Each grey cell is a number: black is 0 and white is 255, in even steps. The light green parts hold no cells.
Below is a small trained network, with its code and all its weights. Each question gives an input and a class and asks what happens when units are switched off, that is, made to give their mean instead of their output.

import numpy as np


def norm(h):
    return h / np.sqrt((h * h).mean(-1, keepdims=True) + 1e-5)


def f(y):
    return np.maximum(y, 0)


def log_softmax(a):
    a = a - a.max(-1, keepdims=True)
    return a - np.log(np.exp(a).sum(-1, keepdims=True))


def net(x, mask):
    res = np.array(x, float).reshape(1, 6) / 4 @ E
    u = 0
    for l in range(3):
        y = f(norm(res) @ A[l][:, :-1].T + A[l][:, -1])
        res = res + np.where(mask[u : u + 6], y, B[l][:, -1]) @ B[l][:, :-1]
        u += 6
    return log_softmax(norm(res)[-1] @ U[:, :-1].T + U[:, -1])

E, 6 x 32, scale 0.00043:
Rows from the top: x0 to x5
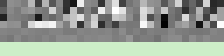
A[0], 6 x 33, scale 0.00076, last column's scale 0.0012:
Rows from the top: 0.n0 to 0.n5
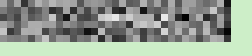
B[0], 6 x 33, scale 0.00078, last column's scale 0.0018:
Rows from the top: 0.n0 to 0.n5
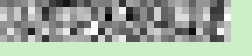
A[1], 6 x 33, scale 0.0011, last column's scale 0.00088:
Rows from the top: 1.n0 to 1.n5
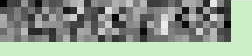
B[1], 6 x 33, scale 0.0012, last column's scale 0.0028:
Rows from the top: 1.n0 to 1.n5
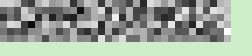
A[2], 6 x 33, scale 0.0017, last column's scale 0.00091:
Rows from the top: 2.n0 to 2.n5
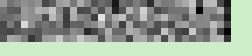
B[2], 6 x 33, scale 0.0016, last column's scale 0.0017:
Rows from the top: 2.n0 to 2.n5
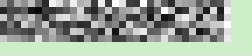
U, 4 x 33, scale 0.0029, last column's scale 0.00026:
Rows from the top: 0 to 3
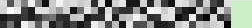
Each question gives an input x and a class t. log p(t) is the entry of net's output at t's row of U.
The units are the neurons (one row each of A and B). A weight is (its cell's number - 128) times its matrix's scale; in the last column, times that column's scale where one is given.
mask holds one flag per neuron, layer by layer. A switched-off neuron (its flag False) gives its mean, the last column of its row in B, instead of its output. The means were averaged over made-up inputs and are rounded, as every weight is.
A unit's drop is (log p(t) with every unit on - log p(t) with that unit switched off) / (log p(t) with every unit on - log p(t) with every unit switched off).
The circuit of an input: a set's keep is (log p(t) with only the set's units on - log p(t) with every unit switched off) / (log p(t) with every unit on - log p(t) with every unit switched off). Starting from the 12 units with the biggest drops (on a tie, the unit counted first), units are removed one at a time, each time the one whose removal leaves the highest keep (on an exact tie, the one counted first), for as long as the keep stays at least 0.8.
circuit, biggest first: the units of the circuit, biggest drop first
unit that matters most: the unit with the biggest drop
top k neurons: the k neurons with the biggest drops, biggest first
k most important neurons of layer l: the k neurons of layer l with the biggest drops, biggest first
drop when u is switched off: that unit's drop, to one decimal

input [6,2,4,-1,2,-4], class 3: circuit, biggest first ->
1.n1
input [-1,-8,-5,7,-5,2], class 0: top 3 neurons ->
2.n0, 1.n4, 0.n5
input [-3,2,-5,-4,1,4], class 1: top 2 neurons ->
0.n4, 1.n3
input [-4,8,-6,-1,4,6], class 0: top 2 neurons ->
0.n2, 2.n2
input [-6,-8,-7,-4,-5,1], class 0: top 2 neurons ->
0.n1, 2.n0
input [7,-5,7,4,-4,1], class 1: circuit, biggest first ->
1.n2, 2.n5
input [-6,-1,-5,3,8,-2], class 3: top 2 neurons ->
1.n2, 1.n0
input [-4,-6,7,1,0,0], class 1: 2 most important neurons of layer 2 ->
2.n5, 2.n2
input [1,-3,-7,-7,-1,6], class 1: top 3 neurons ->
1.n3, 0.n4, 2.n1
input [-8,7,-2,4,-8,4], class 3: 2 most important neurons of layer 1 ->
1.n2, 1.n5
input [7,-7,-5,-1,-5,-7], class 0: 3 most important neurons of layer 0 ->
0.n1, 0.n5, 0.n0
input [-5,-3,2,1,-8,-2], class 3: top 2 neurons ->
1.n2, 0.n2
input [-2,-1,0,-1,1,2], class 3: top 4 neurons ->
0.n2, 1.n2, 2.n3, 0.n0
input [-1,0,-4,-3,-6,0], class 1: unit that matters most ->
0.n4
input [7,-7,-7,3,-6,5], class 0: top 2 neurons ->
1.n2, 0.n5
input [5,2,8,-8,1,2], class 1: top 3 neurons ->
1.n0, 2.n5, 2.n1
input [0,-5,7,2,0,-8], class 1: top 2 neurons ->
1.n0, 0.n2
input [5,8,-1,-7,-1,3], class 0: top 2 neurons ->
0.n2, 2.n2
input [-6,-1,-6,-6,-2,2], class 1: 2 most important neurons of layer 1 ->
1.n3, 1.n1
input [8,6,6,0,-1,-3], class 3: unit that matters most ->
1.n1
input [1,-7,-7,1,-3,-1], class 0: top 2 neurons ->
0.n1, 0.n5
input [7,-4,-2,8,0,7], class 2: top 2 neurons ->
2.n1, 1.n2
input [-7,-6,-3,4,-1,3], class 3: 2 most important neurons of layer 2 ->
2.n3, 2.n2
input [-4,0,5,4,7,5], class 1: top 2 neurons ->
1.n0, 1.n4
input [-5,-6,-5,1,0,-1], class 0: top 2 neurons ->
0.n1, 0.n5
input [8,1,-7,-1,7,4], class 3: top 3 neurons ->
1.n1, 1.n0, 2.n3
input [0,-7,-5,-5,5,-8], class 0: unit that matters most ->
0.n1
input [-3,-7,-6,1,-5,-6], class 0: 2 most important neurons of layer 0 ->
0.n1, 0.n5
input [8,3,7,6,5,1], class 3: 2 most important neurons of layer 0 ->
0.n4, 0.n2
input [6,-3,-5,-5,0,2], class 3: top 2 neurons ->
1.n1, 1.n0
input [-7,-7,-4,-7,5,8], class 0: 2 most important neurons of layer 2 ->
2.n0, 2.n1
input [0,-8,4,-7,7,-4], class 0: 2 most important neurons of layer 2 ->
2.n0, 2.n1
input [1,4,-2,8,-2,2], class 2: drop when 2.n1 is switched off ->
0.6
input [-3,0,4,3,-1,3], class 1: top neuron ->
1.n0
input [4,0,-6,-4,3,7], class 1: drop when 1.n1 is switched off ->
0.0
